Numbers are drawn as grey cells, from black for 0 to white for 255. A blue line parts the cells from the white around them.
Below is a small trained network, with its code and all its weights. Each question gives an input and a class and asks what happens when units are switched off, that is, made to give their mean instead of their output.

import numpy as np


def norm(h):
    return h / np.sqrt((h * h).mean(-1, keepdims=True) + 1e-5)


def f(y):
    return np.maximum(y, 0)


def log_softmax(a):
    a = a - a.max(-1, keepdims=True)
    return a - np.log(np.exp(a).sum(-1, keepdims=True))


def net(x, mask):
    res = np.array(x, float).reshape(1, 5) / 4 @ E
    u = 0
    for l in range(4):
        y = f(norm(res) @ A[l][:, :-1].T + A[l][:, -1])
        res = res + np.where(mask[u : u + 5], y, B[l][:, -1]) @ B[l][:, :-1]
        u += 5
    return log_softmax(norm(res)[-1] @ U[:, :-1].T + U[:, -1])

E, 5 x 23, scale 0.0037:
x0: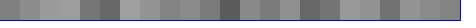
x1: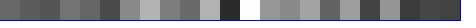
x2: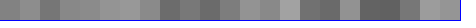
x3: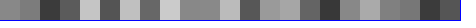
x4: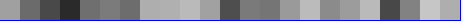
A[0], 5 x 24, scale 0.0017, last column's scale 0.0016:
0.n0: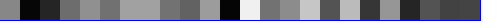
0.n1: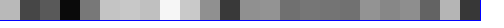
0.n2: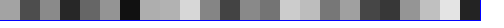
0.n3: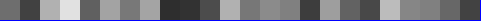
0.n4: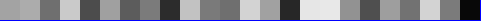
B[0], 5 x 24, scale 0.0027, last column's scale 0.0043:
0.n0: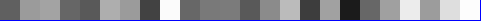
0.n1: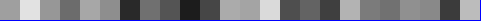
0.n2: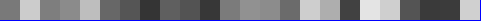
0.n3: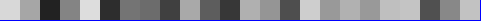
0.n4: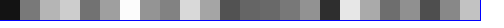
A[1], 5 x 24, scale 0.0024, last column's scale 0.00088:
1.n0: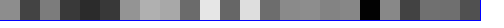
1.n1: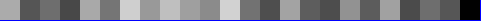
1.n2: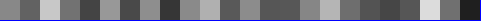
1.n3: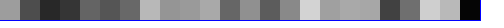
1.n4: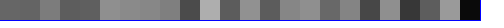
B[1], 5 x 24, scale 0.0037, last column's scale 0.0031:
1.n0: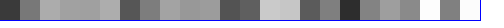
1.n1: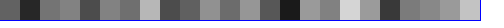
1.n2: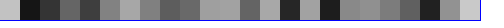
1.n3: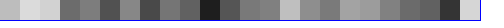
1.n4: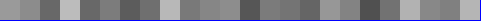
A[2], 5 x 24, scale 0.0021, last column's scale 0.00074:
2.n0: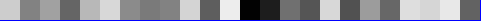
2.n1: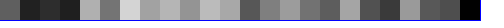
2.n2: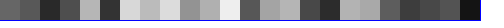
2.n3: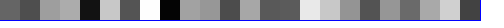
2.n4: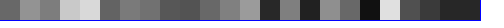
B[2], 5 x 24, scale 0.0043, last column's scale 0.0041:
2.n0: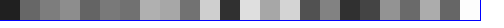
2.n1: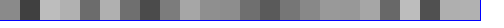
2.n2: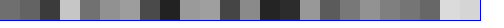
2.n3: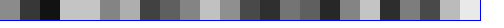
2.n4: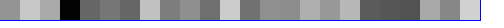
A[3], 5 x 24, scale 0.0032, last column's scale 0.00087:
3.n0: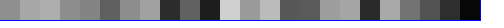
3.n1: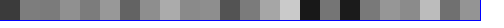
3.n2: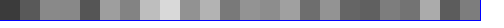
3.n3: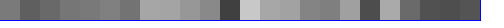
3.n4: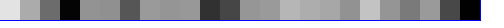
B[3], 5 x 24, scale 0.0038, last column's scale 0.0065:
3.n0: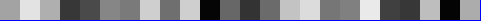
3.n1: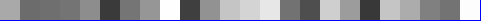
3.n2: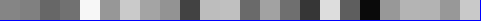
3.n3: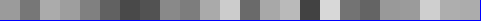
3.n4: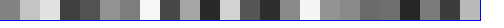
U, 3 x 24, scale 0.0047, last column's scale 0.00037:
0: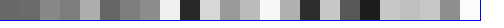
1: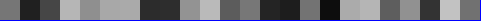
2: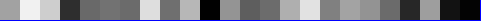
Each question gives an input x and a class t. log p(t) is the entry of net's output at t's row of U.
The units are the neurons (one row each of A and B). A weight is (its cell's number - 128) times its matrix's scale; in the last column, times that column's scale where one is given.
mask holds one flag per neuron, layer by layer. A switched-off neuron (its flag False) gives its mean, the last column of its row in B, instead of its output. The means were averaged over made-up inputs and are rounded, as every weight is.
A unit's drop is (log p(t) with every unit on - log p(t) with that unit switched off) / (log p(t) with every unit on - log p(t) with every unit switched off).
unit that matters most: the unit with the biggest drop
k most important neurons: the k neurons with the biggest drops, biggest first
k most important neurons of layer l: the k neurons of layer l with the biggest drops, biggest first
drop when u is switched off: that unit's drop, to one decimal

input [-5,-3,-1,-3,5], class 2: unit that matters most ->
0.n0
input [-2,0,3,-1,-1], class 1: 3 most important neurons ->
(1.n3 0.n2 0.n1)
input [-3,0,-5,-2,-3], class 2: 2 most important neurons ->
(2.n4 1.n1)
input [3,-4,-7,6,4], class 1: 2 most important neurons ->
(2.n2 0.n0)
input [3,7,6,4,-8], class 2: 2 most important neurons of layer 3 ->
(3.n0 3.n1)
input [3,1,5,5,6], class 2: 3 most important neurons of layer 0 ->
(0.n4 0.n2 0.n1)
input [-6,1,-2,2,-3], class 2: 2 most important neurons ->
(2.n4 2.n3)
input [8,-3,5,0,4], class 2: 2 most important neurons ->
(0.n0 3.n4)
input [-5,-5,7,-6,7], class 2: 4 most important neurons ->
(1.n3 0.n0 0.n2 2.n2)
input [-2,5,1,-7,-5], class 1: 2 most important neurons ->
(2.n3 2.n0)
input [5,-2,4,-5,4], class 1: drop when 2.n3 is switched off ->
0.3
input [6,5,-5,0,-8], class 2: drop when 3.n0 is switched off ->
0.4
